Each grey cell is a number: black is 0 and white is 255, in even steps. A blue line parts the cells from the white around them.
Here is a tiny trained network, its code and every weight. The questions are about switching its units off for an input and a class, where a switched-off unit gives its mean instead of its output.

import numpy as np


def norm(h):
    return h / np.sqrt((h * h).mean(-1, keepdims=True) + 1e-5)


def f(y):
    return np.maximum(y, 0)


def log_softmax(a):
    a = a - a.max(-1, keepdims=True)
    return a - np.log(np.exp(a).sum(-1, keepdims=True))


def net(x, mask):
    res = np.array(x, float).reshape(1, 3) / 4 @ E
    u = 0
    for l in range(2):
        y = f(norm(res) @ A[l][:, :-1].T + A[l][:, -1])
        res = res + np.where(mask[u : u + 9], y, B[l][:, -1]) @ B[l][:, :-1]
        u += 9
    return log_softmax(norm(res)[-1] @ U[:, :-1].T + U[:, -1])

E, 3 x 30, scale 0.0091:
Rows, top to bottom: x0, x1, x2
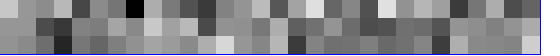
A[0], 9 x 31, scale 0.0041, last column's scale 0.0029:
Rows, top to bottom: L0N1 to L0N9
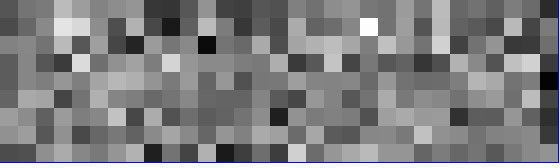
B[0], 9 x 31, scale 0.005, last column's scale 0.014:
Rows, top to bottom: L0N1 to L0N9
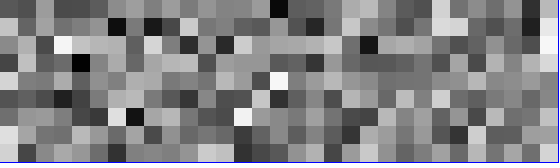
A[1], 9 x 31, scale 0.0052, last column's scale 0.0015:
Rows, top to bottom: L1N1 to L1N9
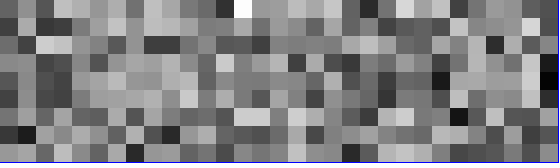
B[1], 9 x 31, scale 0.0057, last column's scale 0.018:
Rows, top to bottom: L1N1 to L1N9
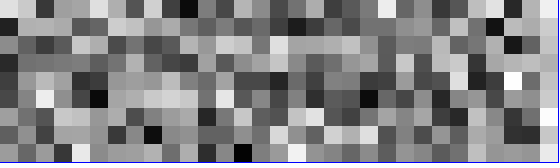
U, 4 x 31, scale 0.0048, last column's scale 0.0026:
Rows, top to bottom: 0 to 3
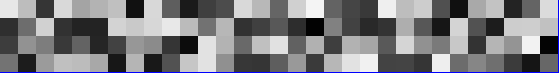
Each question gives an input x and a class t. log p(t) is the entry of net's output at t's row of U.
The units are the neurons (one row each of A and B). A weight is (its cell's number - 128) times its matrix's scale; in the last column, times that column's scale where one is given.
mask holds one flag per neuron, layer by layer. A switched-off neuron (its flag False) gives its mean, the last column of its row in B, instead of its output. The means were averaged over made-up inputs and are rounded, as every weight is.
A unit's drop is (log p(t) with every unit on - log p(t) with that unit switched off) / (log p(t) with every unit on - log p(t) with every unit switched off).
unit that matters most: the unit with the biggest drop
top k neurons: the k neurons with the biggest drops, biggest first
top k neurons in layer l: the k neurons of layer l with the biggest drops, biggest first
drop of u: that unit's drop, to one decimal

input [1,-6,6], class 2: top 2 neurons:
(L0N3 L0N2)
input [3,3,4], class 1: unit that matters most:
L0N3
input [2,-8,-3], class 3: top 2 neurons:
(L0N2 L0N9)
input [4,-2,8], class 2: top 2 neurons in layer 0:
(L0N3 L0N4)
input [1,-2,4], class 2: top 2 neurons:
(L0N3 L0N4)
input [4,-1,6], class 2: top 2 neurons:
(L0N3 L1N4)
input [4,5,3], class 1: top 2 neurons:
(L0N3 L0N7)
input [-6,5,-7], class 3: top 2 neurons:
(L0N2 L1N8)
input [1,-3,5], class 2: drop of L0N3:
1.0
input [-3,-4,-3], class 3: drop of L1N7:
0.0
